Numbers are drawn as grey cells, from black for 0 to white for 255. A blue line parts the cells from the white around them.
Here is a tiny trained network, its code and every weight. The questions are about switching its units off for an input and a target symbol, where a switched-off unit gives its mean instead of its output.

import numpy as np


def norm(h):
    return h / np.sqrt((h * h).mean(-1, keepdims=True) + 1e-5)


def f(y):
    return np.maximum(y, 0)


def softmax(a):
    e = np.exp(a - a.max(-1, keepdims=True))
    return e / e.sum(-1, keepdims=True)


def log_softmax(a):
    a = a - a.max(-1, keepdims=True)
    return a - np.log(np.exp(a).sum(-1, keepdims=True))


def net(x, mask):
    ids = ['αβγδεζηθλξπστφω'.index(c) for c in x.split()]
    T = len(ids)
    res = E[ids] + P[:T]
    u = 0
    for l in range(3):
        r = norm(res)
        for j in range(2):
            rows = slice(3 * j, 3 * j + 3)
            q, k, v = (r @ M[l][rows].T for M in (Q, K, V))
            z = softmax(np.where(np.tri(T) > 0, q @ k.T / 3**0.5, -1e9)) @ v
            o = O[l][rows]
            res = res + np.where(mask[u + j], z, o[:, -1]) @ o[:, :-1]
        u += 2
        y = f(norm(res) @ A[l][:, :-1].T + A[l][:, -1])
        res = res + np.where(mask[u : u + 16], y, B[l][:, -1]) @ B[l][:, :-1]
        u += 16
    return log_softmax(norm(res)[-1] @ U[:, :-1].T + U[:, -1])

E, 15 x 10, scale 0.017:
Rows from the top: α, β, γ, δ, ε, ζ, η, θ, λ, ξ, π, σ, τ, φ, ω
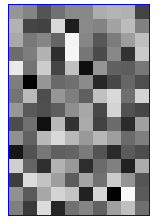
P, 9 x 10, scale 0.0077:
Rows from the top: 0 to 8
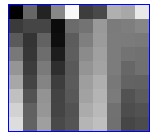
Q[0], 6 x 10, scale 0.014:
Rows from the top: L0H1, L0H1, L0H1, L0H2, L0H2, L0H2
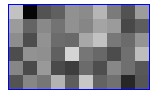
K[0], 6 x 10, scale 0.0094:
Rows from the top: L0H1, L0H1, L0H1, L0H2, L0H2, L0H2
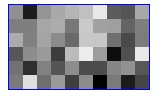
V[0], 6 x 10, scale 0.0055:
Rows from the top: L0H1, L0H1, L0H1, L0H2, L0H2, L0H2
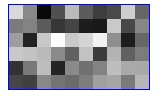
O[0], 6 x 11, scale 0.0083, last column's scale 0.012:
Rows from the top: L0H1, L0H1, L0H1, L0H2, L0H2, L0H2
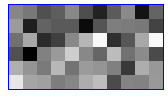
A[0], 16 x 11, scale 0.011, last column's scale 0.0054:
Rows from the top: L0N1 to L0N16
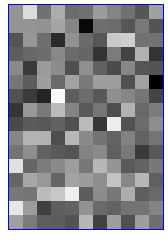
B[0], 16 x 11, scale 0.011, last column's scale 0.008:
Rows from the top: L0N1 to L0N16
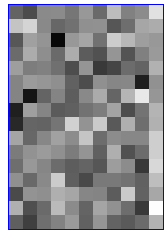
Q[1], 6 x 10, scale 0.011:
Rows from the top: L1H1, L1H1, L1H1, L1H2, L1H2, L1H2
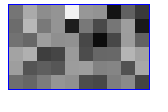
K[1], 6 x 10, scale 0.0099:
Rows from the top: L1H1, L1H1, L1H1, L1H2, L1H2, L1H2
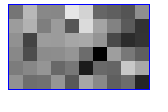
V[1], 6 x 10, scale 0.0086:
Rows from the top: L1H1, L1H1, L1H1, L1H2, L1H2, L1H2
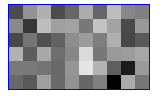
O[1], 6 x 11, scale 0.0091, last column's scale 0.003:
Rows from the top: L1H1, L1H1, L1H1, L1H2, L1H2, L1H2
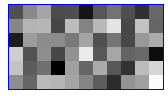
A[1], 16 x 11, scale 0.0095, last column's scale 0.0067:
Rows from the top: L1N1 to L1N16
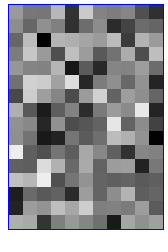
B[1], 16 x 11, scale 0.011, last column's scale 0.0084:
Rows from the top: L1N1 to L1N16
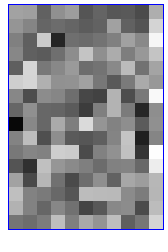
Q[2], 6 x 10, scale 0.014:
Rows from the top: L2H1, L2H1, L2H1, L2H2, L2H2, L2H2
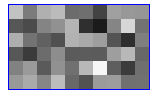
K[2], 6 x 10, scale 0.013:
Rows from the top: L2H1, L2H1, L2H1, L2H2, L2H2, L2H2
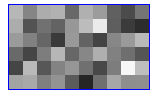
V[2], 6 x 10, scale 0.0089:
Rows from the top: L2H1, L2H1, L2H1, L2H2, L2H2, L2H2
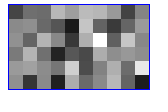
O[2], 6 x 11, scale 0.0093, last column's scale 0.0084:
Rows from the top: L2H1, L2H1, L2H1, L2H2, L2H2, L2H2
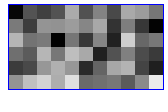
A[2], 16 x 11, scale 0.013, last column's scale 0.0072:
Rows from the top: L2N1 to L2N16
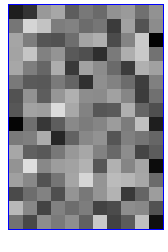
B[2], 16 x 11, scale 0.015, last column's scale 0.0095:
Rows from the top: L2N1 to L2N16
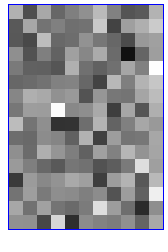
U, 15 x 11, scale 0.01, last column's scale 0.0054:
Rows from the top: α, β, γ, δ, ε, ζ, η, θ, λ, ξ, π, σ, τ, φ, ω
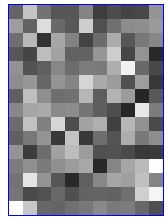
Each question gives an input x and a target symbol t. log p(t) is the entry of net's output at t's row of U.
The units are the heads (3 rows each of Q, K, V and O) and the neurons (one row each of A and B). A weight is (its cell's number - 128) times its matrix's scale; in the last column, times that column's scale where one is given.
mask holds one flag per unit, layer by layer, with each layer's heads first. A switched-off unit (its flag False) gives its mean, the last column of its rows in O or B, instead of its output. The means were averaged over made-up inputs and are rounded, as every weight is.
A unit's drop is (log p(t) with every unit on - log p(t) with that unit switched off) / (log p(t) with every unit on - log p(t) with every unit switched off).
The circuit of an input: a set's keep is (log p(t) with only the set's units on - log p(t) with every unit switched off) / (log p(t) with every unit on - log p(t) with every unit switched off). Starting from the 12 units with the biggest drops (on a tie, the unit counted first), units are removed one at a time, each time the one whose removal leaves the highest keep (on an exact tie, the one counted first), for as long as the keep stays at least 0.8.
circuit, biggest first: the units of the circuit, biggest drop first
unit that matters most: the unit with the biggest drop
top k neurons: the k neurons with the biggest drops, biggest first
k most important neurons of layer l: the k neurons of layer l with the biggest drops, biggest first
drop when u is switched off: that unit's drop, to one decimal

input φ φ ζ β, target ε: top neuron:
(L0N7)
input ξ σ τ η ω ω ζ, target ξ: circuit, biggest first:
(L1N11; L2H1)
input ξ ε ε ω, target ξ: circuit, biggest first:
(L2H1; L0H1)
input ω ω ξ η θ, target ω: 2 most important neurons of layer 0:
(L0N3; L0N15)
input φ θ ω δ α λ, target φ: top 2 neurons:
(L0N7; L2N9)
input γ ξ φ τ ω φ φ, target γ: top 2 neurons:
(L0N3; L0N14)
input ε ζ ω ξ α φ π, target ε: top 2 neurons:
(L0N2; L1N11)
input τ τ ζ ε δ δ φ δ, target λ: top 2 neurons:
(L2N8; L1N7)
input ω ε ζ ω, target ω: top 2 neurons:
(L0N5; L0N2)
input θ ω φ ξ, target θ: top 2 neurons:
(L0N3; L0N9)
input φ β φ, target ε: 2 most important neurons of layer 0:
(L0N14; L0N12)
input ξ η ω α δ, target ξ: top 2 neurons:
(L1N11; L1N3)
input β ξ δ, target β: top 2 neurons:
(L0N7; L1N3)
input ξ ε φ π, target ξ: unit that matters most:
L2H2
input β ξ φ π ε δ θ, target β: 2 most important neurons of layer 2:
(L2N3; L2N10)
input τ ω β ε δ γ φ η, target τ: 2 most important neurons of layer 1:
(L1N9; L1N3)
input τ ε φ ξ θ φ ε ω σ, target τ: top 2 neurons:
(L1N3; L0N13)
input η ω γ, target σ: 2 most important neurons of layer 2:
(L2N12; L2N13)
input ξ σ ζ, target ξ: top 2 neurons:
(L1N11; L0N15)
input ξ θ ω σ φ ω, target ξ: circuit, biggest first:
(L2H1)
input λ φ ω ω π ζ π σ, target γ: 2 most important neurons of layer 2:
(L2N6; L2N1)
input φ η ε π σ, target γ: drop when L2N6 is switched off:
0.2
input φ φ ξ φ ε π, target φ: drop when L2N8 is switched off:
0.0
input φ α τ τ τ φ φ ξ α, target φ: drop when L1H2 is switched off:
0.1
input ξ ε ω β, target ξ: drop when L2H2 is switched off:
0.2
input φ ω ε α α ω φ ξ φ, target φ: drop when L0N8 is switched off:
0.2
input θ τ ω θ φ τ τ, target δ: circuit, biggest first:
(L0H1)
